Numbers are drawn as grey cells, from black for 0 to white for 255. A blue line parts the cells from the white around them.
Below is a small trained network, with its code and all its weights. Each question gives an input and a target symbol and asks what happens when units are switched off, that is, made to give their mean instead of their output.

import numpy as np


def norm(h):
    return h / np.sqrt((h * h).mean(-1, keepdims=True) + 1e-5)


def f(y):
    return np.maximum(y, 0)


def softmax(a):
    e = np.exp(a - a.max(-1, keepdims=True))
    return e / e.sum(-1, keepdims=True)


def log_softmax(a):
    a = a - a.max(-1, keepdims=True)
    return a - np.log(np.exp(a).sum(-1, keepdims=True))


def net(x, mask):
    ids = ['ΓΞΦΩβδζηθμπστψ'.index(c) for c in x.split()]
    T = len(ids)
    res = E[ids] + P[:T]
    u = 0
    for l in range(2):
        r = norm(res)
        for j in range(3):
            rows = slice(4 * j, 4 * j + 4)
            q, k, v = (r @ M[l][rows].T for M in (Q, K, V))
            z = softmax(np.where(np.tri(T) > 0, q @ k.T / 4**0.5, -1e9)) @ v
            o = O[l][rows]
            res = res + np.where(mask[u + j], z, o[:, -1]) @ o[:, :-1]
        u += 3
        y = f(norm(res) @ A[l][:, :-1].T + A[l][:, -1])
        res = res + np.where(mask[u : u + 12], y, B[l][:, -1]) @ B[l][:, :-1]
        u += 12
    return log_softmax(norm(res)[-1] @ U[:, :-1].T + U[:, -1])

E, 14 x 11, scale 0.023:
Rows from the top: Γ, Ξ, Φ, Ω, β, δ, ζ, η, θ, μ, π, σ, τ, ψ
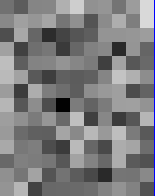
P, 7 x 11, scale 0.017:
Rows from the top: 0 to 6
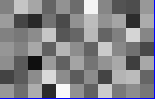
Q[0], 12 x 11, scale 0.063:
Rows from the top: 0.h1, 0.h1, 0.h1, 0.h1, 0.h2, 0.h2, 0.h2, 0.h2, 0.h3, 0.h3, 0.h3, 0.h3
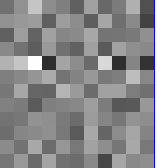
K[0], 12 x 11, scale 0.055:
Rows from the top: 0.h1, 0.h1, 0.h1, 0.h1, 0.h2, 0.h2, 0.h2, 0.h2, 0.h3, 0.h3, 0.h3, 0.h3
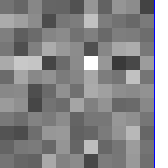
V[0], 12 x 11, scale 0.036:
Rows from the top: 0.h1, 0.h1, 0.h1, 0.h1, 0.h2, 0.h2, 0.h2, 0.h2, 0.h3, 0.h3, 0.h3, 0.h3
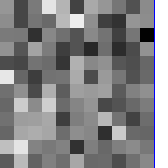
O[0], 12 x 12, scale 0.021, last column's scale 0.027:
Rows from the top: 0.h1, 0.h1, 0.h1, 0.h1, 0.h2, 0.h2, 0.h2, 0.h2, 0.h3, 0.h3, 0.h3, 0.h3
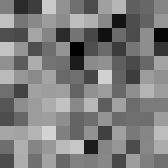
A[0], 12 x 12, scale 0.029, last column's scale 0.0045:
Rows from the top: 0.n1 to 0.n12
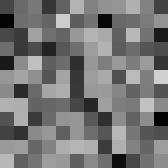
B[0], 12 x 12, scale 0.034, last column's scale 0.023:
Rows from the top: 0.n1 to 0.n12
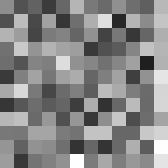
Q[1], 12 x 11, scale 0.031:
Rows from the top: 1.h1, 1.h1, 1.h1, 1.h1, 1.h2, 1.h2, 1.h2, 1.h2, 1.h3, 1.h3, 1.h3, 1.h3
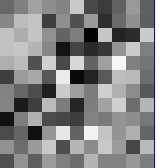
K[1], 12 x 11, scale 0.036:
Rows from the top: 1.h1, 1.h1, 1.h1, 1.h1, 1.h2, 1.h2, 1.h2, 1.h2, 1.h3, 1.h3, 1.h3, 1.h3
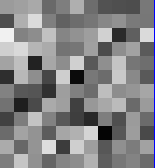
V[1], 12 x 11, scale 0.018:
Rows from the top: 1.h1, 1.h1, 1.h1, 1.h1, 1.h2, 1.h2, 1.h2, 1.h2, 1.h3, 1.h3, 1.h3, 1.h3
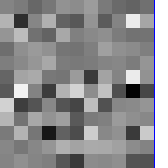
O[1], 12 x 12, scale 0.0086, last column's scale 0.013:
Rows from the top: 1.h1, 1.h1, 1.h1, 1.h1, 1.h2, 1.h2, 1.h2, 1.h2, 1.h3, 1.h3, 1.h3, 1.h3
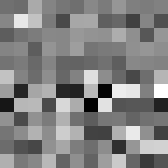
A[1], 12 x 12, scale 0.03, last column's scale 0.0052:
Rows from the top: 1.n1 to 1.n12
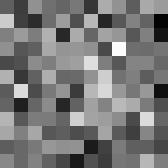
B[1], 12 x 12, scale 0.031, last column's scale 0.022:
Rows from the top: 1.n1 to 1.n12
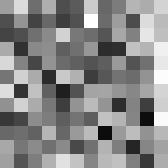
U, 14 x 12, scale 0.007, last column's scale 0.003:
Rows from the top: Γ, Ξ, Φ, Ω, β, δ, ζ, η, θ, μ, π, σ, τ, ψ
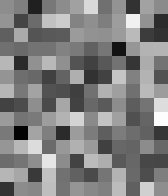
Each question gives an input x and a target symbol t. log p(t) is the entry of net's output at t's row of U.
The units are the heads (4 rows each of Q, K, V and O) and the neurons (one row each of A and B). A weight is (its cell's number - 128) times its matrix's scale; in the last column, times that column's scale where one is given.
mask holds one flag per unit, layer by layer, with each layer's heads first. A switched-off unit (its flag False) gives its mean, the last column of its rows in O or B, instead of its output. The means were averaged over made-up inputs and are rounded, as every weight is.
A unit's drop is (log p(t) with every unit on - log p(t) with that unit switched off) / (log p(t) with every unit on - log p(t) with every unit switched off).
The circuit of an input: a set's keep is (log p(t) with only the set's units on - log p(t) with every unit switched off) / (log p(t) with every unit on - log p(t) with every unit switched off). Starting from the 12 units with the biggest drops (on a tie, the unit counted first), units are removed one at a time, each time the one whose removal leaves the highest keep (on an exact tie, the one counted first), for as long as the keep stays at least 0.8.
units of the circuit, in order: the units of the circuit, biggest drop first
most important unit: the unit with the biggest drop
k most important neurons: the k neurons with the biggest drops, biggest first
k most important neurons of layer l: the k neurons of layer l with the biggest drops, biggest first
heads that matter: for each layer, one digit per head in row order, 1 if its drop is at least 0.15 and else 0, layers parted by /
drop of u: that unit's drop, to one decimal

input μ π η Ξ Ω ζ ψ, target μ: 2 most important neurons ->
[1.n9, 1.n4]
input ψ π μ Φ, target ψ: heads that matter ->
101 / 000
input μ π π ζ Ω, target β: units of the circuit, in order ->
[0.h1]
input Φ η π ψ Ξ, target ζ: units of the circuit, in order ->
[0.h1, 1.n7]
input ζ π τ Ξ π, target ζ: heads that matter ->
110 / 000
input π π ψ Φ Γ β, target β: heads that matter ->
111 / 010
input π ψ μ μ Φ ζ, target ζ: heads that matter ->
100 / 010
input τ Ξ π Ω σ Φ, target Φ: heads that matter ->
110 / 000
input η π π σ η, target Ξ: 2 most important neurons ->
[1.n12, 0.n4]
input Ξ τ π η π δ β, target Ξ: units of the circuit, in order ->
[0.h1, 0.h2, 1.n4]
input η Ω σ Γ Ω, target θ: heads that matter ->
100 / 000
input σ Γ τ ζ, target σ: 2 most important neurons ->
[0.n2, 0.n5]
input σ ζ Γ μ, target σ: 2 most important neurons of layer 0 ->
[0.n2, 0.n5]
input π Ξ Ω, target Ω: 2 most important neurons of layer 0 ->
[0.n12, 0.n2]
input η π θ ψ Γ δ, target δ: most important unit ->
0.h2
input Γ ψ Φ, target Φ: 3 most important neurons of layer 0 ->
[0.n2, 0.n5, 0.n1]
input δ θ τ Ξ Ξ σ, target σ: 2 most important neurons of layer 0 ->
[0.n2, 0.n10]
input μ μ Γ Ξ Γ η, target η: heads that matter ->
100 / 010
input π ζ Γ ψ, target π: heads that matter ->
100 / 000
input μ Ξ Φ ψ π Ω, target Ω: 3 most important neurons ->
[0.n2, 0.n12, 1.n6]
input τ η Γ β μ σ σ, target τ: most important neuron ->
[0.n9]
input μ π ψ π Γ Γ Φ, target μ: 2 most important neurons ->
[1.n9, 1.n4]
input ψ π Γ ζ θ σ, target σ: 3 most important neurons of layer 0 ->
[0.n2, 0.n10, 0.n5]
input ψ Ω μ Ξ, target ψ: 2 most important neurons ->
[0.n2, 1.n3]
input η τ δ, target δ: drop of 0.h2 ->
0.2
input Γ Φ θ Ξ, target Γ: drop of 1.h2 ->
-0.1
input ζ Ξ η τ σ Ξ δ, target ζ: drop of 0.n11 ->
0.1
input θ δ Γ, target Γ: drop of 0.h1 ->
0.1
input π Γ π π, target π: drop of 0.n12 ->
0.0
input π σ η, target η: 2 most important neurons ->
[0.n8, 0.n6]
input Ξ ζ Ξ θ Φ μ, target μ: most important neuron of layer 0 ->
[0.n10]
